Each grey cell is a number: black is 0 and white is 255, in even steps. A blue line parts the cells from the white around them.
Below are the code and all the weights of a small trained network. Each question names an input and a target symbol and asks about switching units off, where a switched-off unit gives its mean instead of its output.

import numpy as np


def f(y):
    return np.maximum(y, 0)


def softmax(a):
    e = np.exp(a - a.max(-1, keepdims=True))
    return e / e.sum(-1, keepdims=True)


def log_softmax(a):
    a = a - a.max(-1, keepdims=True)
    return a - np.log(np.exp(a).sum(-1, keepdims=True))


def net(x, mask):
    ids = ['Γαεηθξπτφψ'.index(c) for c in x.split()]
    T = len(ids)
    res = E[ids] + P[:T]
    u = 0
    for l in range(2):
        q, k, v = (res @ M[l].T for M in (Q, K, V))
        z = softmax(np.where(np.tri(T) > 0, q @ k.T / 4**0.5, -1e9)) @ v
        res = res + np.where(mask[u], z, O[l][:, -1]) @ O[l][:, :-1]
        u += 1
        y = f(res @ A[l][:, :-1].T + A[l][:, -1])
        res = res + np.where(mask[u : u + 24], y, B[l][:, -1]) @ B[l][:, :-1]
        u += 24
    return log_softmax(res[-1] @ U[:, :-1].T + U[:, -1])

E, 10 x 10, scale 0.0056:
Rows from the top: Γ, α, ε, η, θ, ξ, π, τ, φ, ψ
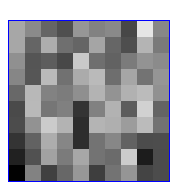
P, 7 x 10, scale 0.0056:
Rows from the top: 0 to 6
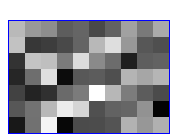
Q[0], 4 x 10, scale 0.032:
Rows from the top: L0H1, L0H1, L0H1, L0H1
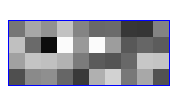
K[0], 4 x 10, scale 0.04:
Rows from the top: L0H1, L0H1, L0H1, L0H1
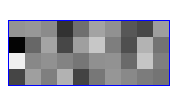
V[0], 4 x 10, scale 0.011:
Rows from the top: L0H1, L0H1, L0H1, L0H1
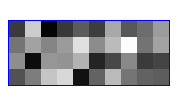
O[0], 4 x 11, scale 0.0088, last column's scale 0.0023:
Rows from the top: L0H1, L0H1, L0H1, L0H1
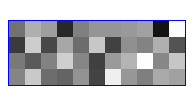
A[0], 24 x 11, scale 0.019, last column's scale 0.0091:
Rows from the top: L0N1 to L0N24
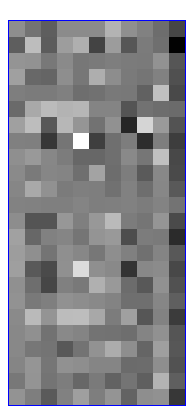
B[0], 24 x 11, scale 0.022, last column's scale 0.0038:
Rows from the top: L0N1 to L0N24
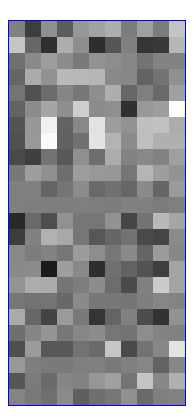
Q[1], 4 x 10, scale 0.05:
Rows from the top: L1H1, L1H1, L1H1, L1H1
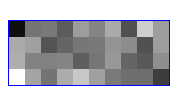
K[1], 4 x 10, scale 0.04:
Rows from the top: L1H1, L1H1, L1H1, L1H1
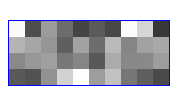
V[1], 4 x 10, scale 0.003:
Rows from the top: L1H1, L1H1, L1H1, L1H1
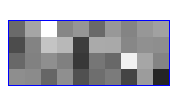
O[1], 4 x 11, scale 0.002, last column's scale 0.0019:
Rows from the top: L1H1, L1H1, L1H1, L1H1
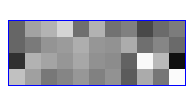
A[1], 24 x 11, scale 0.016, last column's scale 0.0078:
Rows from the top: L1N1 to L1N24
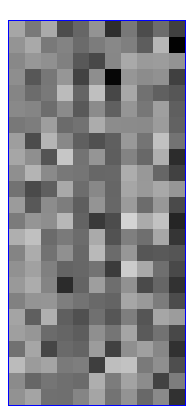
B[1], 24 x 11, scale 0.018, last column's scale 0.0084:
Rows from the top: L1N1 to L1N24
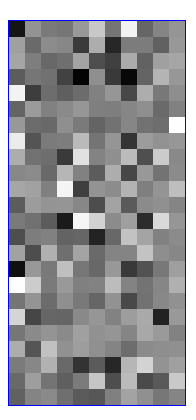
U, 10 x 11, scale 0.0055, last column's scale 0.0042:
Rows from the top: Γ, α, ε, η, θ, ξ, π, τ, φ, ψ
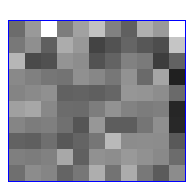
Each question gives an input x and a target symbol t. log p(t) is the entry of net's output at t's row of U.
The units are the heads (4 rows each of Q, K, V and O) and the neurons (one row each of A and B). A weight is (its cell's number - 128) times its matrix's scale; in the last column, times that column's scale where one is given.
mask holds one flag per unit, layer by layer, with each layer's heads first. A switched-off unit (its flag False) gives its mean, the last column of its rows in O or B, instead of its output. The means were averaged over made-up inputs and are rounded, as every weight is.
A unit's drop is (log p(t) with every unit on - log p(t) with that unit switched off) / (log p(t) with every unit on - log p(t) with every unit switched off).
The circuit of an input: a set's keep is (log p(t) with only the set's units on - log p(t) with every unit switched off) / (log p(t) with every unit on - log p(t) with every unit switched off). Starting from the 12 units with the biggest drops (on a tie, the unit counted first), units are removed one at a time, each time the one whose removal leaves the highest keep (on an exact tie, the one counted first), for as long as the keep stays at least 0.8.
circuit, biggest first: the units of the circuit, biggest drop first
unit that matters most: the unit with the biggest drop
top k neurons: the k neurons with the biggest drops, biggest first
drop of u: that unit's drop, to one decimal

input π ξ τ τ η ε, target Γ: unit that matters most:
L0N8
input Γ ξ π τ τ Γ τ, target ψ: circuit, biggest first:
(L0H1, L1N1, L0N6, L0N21)
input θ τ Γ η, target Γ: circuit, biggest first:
(L0H1, L0N23, L0N10)
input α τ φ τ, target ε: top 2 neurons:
(L1N19, L1N8)
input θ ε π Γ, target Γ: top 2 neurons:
(L1N21, L0N23)
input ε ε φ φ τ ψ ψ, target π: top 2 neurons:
(L1N4, L0N21)
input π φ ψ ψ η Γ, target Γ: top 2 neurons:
(L0N7, L0N6)
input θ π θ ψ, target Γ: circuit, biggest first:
(L0H1, L1N21, L0N23, L0N10)
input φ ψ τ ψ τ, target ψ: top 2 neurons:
(L1N23, L0N6)
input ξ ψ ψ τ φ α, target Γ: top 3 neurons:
(L0N6, L1N7, L0N2)
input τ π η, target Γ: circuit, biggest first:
(L0N8, L0H1)
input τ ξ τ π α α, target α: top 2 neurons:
(L0N16, L0N7)
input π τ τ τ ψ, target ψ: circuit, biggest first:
(L0H1, L1N23, L0N6, L0N1)
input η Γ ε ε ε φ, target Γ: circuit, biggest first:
(L0N6)
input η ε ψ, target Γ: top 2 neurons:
(L0N8, L0N6)
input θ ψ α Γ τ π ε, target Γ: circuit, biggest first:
(L0H1, L1N21, L0N23, L0N10)
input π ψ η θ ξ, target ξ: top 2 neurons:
(L1N17, L0N21)
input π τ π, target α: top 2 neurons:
(L0N2, L0N19)
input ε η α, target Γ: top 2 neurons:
(L0N7, L0N6)
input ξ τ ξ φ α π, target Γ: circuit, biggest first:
(L0N6)
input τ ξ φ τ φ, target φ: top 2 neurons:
(L1N11, L0N13)
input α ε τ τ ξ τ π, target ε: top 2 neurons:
(L1N19, L1N8)
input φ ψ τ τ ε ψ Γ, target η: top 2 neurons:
(L1N13, L1N7)
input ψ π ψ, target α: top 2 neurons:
(L0N2, L0N6)
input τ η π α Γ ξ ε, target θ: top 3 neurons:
(L1N22, L0N6, L1N3)
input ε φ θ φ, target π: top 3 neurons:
(L1N4, L0N21, L0N6)
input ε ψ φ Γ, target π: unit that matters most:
L0H1
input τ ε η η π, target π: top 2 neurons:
(L0N17, L1N2)
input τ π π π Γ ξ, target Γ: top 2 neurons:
(L0N7, L0N8)
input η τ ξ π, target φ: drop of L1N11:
0.6
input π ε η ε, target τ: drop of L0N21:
0.1
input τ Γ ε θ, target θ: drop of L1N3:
0.1
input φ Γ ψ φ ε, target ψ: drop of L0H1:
1.3
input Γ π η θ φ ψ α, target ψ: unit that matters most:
L0H1
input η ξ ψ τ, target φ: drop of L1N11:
0.6
